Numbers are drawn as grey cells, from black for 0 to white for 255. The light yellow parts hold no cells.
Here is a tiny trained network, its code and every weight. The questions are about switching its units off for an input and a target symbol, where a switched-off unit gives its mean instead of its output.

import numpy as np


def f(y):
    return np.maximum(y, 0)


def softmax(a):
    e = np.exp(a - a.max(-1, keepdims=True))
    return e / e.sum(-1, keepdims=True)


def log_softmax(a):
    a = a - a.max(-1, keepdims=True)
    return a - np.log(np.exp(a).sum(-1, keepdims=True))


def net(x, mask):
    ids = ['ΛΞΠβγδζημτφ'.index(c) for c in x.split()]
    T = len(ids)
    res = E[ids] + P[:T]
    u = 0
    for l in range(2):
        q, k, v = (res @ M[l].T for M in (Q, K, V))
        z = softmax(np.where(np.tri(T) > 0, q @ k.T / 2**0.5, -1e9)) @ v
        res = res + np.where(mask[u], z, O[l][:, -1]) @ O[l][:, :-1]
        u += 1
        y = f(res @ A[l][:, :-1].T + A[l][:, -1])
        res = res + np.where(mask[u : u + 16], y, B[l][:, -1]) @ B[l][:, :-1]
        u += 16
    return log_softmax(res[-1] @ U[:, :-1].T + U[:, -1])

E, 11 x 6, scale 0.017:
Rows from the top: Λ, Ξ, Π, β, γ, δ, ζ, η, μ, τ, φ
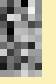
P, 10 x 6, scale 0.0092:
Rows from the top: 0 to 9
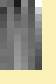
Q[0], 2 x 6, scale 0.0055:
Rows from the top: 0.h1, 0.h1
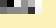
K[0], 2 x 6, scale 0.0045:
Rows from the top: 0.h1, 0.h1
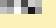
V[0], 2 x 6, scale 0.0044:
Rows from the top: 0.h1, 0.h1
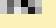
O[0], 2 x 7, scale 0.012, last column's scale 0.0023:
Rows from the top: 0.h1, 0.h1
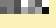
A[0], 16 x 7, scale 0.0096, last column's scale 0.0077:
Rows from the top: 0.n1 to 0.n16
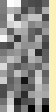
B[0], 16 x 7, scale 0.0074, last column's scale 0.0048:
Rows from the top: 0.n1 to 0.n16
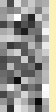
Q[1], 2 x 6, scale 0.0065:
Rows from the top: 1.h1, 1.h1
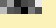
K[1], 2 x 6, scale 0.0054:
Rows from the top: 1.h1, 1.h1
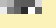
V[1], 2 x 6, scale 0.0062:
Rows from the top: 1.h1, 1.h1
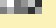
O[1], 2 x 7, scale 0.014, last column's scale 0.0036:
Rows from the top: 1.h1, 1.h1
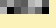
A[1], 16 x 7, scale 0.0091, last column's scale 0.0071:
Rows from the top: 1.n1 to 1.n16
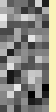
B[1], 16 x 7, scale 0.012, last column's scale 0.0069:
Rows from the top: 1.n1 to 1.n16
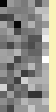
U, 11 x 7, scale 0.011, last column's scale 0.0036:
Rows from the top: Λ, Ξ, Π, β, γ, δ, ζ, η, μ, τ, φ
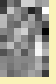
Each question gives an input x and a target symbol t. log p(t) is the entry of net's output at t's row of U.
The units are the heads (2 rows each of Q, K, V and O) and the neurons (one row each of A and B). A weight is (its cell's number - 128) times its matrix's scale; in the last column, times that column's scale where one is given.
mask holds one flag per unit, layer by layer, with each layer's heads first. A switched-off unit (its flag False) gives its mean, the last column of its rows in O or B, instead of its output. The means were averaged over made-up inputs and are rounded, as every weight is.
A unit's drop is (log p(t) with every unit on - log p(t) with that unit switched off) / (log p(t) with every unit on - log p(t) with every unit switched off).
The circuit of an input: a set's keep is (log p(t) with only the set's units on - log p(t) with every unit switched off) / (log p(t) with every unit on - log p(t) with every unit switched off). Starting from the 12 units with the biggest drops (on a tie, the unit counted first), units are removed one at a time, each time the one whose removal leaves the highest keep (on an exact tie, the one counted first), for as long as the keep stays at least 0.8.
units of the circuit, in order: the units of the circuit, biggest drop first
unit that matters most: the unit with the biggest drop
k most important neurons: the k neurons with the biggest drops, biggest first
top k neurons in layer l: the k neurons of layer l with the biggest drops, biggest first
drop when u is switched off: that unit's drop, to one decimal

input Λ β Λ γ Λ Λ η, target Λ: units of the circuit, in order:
(0.h1, 1.n3)
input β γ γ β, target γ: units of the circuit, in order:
(1.h1, 1.n15)
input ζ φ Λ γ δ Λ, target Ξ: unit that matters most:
0.h1
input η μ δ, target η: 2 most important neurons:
(1.n11, 0.n6)
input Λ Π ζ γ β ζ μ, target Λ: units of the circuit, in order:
(1.n16, 0.n14)
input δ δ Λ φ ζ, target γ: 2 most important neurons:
(0.n16, 0.n5)
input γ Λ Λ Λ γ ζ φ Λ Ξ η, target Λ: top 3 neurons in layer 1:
(1.n10, 1.n3, 1.n6)
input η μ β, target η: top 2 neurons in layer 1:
(1.n2, 1.n9)
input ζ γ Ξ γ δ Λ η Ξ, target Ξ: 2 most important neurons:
(1.n6, 0.n8)
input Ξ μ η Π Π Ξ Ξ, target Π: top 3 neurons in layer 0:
(0.n8, 0.n4, 0.n12)
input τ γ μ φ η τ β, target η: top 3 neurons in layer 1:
(1.n2, 1.n9, 1.n6)
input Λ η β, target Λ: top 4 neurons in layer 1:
(1.n16, 1.n11, 1.n6, 1.n8)
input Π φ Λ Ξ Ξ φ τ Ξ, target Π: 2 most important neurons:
(0.n8, 1.n13)
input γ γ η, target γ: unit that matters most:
1.h1
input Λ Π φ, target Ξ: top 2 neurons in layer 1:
(1.n14, 1.n1)
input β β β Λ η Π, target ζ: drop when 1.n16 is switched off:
0.0
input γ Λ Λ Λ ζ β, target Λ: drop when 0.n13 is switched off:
0.1
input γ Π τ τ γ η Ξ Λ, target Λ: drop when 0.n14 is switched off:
0.1
